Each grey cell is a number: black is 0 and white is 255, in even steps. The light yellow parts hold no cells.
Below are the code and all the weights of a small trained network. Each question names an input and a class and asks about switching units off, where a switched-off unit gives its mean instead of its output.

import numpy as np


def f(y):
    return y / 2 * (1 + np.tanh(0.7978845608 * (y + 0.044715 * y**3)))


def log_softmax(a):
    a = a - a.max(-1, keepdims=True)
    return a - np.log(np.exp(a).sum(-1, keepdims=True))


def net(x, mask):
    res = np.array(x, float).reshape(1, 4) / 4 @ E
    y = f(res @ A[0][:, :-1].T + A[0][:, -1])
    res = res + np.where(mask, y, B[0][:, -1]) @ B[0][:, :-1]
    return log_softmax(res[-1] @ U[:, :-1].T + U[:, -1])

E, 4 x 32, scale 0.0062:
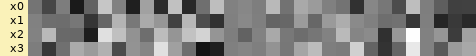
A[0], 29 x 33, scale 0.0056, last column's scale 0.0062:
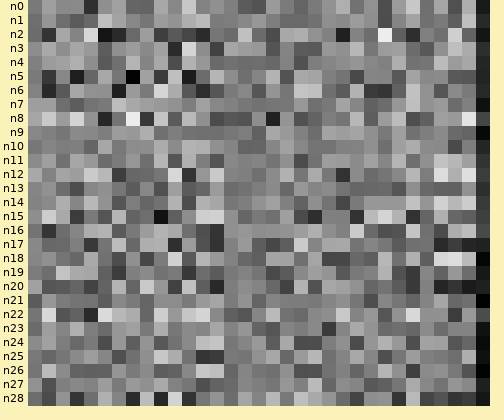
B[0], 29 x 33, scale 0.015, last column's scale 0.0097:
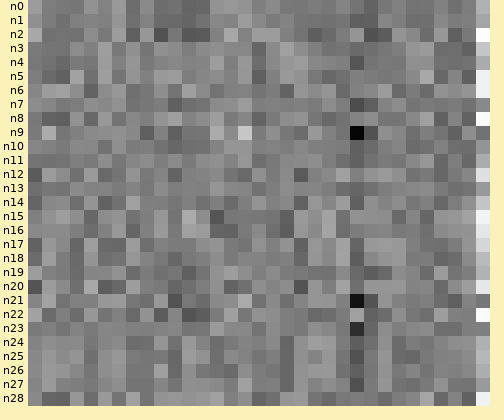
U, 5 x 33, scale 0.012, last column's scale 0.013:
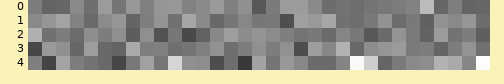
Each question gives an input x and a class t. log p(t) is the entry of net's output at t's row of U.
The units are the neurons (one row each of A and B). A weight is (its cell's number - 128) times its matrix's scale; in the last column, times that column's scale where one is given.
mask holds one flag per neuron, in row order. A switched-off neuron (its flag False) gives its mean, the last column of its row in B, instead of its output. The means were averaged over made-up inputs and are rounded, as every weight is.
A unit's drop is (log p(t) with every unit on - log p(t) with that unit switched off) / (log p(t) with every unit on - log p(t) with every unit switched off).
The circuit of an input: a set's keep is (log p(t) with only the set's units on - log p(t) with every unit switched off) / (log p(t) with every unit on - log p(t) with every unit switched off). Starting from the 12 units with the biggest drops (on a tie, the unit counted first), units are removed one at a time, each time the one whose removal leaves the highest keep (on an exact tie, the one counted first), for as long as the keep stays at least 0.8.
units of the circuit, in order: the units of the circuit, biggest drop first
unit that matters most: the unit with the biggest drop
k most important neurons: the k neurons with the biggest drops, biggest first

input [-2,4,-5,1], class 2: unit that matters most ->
n2
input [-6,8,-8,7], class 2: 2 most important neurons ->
n2; n19
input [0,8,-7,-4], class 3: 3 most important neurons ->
n20; n17; n22
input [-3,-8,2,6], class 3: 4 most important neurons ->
n12; n14; n18; n15
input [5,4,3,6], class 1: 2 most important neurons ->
n6; n16
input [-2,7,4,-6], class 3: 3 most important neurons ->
n20; n17; n6
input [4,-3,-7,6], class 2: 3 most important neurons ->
n2; n15; n19
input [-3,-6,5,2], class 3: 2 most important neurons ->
n2; n12
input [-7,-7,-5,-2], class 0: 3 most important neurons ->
n8; n20; n3
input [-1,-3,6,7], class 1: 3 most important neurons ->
n16; n6; n2
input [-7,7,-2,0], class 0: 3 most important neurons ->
n8; n3; n12
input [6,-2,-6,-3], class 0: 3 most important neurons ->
n5; n28; n22
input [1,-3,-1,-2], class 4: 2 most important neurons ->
n20; n17
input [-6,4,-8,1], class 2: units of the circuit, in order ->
n2
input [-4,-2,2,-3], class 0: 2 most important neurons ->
n8; n4
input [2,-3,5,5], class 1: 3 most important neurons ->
n2; n16; n6
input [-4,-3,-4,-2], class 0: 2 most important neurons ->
n8; n22
